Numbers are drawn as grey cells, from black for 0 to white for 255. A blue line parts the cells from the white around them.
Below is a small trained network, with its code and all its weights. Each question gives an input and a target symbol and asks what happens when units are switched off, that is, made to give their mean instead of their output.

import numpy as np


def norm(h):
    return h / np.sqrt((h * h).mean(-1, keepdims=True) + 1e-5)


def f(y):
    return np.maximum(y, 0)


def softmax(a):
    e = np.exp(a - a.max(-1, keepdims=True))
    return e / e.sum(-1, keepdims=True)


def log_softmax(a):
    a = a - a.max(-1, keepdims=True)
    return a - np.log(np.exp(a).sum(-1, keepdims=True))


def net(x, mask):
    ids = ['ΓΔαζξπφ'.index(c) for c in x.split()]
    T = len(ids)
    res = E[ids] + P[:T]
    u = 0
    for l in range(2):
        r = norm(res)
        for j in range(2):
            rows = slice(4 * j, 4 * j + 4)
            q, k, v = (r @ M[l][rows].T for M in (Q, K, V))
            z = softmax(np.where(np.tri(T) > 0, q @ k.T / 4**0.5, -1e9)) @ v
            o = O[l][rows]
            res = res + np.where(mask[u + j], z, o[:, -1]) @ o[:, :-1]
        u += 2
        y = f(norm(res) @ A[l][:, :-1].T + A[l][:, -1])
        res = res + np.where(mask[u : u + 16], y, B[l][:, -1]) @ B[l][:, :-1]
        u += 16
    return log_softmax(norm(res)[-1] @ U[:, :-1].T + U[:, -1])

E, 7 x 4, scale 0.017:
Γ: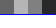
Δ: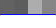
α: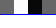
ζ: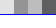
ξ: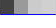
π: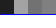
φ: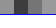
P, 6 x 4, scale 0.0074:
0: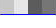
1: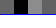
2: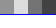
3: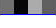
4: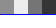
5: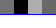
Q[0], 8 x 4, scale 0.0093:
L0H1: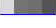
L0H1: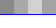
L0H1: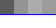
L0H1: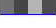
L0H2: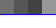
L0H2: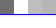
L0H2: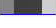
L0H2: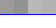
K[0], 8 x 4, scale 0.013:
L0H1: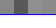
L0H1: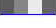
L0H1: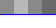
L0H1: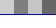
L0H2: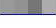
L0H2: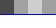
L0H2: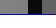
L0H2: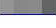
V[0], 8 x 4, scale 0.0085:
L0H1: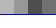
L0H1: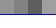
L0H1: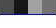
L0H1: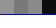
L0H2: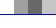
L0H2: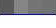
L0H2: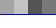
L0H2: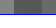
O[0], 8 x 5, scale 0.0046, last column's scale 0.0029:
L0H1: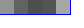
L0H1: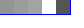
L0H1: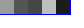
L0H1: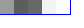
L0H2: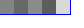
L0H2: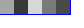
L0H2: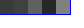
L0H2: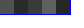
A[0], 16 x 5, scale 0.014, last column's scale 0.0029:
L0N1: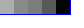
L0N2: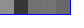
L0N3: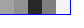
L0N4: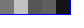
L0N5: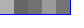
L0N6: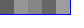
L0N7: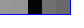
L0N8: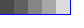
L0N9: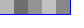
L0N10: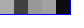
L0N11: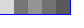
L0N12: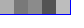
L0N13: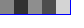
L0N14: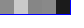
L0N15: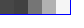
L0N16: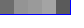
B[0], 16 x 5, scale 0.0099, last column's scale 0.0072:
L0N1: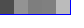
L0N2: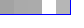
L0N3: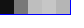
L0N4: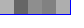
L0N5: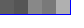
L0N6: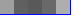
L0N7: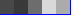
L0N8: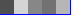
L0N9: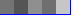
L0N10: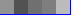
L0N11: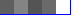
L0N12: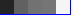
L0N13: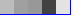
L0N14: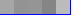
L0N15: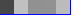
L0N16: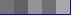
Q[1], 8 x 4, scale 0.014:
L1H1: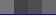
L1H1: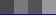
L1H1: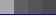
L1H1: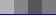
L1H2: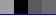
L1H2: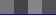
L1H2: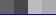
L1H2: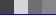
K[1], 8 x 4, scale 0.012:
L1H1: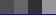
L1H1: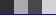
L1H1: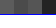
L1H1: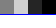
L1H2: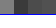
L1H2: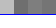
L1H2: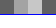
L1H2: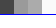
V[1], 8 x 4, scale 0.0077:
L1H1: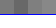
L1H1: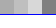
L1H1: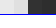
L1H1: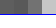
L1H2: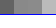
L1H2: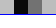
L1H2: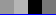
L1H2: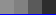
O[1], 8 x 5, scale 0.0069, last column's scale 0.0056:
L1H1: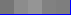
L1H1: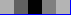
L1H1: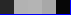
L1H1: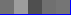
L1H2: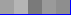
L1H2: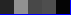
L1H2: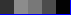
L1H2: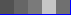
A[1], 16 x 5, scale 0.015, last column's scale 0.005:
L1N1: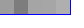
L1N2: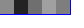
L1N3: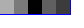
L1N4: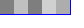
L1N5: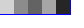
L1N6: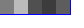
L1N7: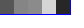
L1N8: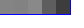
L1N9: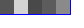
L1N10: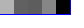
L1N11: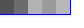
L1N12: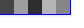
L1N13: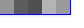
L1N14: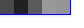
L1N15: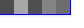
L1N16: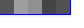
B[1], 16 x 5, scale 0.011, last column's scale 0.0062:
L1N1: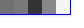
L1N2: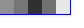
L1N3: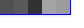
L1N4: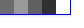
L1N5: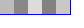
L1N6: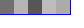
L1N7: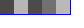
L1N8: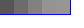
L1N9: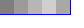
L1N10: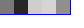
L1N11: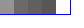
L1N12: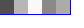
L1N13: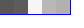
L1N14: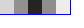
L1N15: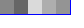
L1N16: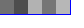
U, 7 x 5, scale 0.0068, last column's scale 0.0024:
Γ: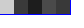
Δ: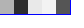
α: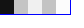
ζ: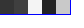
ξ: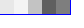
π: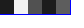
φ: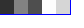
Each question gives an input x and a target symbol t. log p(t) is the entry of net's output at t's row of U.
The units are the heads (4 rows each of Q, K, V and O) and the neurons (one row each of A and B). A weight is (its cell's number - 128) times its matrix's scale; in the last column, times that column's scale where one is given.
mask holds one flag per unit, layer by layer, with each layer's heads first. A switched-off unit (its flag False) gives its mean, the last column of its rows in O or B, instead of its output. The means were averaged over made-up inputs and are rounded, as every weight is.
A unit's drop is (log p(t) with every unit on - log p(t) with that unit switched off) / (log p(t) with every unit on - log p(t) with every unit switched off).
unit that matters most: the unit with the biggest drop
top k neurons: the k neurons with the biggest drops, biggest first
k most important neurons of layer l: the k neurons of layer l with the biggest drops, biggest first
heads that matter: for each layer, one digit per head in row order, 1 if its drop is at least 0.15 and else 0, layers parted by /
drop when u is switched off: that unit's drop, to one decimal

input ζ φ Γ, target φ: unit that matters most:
L0N3
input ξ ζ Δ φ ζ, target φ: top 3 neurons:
(L0N12; L0N11; L1N3)
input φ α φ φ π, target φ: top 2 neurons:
(L1N3; L0N2)
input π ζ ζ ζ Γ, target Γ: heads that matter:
11 / 01
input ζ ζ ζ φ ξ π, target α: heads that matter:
00 / 00
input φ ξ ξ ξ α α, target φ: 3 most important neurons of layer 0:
(L0N7; L0N3; L0N4)
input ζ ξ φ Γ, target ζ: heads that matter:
00 / 10
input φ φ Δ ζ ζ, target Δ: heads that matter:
11 / 10
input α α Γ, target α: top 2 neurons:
(L1N9; L1N6)
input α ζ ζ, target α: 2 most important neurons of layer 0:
(L0N7; L0N11)
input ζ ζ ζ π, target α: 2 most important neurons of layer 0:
(L0N8; L0N15)
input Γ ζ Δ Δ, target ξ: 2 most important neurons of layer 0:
(L0N15; L0N8)
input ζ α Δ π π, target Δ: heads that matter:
01 / 10
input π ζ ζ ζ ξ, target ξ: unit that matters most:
L1H2
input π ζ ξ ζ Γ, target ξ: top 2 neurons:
(L0N4; L0N11)
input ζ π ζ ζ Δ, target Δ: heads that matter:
01 / 00
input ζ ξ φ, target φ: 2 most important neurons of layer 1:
(L1N13; L1N7)
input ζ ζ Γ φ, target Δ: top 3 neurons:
(L0N2; L0N13; L1N13)
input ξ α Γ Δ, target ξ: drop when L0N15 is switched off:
0.2
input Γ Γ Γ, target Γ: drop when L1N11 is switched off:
0.0
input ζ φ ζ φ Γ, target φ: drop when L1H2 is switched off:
0.1
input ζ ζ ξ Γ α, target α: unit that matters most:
L0N7
